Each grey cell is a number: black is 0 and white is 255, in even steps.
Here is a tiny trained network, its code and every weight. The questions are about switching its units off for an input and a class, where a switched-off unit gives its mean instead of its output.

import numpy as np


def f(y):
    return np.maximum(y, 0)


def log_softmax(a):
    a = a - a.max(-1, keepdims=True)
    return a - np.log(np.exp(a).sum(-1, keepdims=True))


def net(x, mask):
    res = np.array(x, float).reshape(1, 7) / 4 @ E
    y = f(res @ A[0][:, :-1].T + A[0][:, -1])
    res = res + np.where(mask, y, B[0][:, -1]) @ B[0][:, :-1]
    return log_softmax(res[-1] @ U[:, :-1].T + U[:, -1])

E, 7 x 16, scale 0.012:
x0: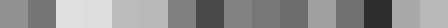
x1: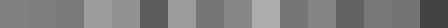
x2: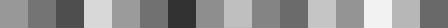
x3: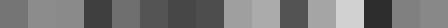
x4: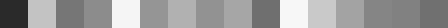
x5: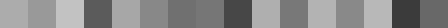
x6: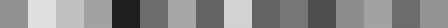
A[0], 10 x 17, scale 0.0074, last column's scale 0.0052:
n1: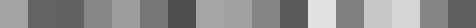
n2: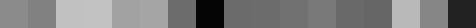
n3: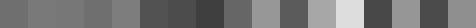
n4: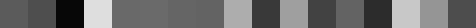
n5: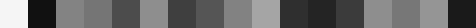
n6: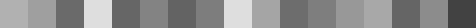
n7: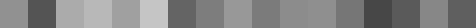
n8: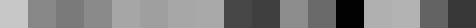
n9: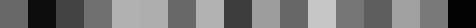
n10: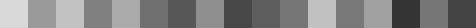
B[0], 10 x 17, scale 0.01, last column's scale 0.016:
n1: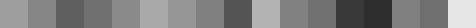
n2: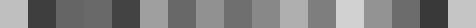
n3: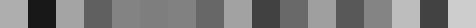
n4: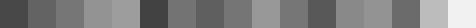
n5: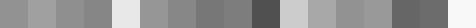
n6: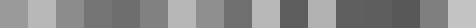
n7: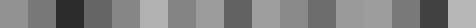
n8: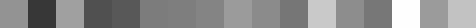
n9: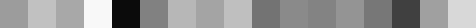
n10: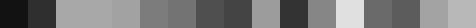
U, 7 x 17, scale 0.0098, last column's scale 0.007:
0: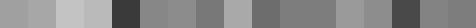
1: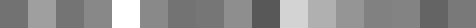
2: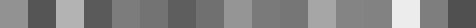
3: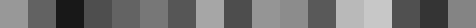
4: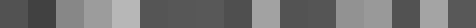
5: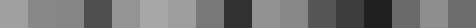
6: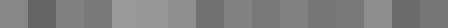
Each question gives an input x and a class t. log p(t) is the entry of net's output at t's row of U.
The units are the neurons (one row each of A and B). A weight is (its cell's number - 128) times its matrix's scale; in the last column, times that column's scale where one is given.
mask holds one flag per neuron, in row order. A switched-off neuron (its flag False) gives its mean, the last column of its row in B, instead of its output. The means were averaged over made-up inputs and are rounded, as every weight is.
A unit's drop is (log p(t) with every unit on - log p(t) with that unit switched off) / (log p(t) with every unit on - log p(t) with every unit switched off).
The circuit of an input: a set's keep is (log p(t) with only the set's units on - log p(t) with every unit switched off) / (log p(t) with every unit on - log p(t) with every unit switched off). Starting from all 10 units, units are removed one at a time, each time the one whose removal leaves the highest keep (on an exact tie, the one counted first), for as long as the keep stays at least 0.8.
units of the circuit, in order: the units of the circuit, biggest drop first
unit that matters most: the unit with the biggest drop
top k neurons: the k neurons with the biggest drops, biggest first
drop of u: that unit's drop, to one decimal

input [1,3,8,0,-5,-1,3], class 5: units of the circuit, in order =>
[n1; n6]
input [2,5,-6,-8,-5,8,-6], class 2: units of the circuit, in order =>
[n8]
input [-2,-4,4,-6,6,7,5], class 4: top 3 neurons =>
[n10; n5; n9]
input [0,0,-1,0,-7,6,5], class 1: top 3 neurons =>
[n5; n9; n4]
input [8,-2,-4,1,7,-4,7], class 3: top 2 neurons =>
[n2; n7]
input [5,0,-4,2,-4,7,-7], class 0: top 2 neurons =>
[n9; n4]
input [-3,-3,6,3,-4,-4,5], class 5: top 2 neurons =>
[n9; n6]
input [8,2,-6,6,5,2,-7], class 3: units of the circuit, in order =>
[n7; n2]
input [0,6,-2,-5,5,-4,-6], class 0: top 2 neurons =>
[n9; n5]
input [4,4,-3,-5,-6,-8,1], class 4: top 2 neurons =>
[n4; n3]
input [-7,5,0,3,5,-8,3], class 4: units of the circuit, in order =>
[n4; n2]
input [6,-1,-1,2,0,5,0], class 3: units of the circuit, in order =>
[n2; n7]
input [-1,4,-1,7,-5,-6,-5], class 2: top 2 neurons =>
[n3; n10]
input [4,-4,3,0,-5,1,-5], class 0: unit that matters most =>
n9
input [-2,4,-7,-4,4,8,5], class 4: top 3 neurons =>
[n10; n9; n1]
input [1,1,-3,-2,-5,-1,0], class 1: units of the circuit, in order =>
[n5; n1]
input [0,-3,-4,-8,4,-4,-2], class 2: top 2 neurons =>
[n8; n5]
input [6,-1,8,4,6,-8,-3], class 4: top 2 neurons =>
[n4; n5]
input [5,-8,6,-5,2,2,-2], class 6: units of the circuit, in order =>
[n1; n2]
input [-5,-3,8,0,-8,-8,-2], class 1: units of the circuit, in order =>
[n5]
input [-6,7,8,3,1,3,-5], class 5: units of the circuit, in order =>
[n1; n2]
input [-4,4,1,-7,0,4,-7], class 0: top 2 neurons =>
[n9; n3]
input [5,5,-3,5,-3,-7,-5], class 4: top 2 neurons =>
[n4; n8]
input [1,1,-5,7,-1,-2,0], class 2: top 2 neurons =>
[n3; n1]
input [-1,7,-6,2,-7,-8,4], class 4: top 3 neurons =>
[n4; n1; n9]
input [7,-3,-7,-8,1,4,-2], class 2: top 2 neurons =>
[n8; n1]
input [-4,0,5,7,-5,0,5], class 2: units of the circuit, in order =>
[n3]
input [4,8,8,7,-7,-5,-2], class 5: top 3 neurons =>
[n1; n6; n8]
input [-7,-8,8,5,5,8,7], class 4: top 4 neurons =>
[n10; n9; n2; n5]
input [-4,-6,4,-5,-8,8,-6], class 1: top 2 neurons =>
[n5; n4]
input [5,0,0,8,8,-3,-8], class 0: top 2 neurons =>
[n9; n5]
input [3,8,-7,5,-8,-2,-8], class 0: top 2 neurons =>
[n9; n1]
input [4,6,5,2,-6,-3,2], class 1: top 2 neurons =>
[n5; n9]
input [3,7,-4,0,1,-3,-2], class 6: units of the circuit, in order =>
[n1]
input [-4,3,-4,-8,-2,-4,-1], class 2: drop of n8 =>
0.7
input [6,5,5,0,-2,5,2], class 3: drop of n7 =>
0.2
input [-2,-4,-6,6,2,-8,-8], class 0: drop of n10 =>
0.1
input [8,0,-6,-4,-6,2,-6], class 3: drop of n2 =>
0.5
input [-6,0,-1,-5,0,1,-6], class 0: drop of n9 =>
0.6
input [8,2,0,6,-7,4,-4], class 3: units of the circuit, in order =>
[n2]
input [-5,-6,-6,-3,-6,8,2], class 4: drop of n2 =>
0.1
